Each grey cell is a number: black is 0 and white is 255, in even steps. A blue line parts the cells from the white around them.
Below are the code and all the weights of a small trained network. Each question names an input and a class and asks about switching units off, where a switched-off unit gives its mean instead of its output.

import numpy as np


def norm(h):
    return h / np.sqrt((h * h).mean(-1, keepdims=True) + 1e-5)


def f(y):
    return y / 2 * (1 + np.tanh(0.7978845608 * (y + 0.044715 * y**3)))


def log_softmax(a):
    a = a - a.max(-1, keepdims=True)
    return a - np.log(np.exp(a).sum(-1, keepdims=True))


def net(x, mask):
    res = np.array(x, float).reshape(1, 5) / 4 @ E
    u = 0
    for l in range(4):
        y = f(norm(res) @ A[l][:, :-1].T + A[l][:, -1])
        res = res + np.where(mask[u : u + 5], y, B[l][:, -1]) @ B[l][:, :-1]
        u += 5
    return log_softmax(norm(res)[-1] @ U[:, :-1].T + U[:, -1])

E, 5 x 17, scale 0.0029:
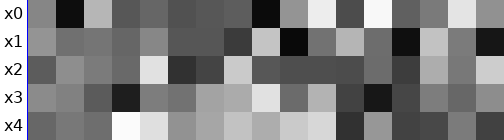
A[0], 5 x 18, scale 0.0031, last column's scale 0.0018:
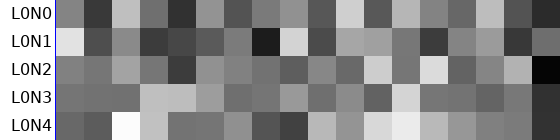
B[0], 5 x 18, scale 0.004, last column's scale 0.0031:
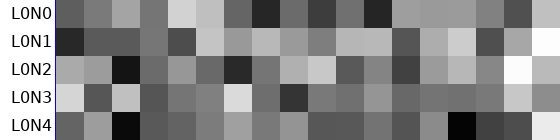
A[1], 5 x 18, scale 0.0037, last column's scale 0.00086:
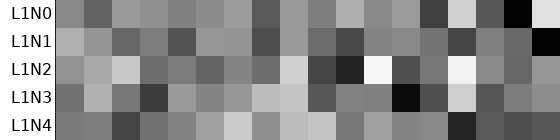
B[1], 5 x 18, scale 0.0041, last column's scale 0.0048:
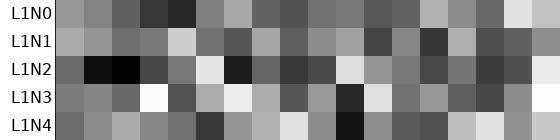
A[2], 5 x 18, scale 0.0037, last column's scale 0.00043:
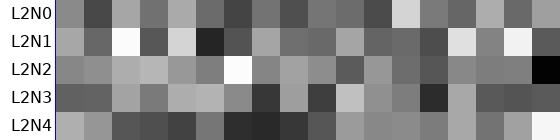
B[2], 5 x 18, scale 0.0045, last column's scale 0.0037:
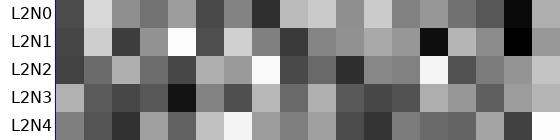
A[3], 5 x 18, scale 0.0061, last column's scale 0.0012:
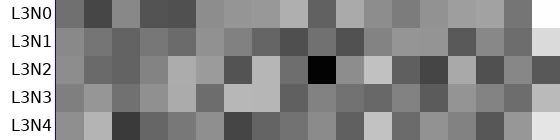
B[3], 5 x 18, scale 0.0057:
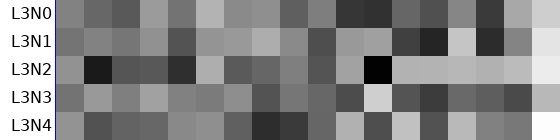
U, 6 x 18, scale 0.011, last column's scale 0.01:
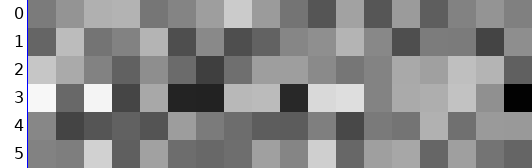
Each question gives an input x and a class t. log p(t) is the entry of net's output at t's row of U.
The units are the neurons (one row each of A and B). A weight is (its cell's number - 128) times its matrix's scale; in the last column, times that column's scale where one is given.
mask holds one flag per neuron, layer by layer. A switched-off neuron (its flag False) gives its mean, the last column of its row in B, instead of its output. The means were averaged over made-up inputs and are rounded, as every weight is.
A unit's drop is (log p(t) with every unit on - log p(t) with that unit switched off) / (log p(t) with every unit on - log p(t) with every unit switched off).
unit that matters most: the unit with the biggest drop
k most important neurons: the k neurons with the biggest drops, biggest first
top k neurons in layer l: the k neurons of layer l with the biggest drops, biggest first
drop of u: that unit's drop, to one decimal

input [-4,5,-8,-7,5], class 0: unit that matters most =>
L1N4
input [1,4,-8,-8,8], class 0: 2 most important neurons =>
(L1N2; L3N4)
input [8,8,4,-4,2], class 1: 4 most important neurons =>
(L2N1; L1N2; L2N0; L3N2)
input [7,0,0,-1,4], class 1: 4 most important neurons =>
(L2N0; L3N2; L1N2; L0N1)
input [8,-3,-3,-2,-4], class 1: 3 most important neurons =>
(L2N0; L3N2; L1N0)
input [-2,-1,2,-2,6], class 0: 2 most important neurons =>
(L2N2; L3N4)
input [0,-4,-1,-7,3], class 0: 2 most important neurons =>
(L1N4; L1N2)
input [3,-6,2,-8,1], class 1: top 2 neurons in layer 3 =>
(L3N2; L3N0)
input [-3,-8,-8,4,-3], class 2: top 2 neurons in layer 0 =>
(L0N2; L0N1)
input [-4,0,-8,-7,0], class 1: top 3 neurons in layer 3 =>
(L3N2; L3N0; L3N4)
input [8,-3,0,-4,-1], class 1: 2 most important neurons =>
(L2N0; L3N2)
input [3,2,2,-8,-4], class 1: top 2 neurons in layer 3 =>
(L3N2; L3N0)
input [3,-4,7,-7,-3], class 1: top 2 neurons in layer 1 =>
(L1N3; L1N2)
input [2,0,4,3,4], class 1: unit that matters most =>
L0N1
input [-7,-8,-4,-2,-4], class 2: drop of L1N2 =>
0.2
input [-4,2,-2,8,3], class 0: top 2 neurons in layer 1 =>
(L1N3; L1N4)
